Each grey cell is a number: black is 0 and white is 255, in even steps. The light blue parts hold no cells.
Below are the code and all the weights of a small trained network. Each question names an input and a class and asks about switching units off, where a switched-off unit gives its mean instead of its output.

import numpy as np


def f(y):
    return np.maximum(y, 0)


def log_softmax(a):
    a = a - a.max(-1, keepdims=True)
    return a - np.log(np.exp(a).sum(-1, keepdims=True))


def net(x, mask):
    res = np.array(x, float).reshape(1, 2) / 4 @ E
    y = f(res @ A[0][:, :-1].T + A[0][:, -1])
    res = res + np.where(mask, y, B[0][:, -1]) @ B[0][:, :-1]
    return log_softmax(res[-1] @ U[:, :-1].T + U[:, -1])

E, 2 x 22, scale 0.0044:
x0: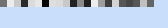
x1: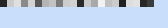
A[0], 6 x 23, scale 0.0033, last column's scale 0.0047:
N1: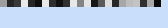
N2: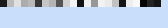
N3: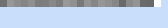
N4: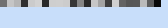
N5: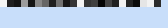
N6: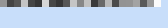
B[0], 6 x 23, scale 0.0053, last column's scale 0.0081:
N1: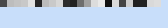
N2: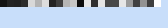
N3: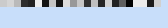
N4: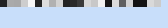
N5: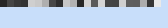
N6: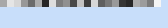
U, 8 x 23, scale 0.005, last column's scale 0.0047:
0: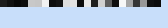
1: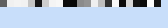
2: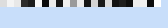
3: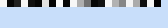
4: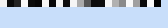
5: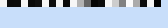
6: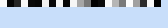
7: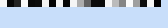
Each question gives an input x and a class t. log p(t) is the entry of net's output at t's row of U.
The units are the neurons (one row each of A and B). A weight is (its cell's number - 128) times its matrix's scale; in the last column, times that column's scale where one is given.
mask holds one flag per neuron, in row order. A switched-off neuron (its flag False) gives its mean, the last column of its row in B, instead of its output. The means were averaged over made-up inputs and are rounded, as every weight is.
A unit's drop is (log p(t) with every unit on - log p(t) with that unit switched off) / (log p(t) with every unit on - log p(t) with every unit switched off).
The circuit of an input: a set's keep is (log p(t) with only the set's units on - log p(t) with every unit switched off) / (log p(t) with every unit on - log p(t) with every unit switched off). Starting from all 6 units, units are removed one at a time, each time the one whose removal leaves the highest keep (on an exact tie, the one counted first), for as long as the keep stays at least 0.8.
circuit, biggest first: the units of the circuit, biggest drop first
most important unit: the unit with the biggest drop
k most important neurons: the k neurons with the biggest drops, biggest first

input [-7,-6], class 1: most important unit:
N1
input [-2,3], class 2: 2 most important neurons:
[N5 N4]
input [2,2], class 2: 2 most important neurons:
[N1 N2]
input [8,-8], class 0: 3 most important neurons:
[N5 N1 N6]
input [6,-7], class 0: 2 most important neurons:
[N5 N1]
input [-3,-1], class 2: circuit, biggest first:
[N4 N2]
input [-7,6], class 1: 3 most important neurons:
[N1 N6 N5]
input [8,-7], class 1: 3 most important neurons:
[N4 N2 N3]
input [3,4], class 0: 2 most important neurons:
[N6 N1]
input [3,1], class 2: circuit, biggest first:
[N1 N2]
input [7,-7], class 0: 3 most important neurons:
[N5 N1 N6]
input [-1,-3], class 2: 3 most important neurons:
[N2 N4 N1]
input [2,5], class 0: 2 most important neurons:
[N2 N6]
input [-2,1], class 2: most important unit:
N4
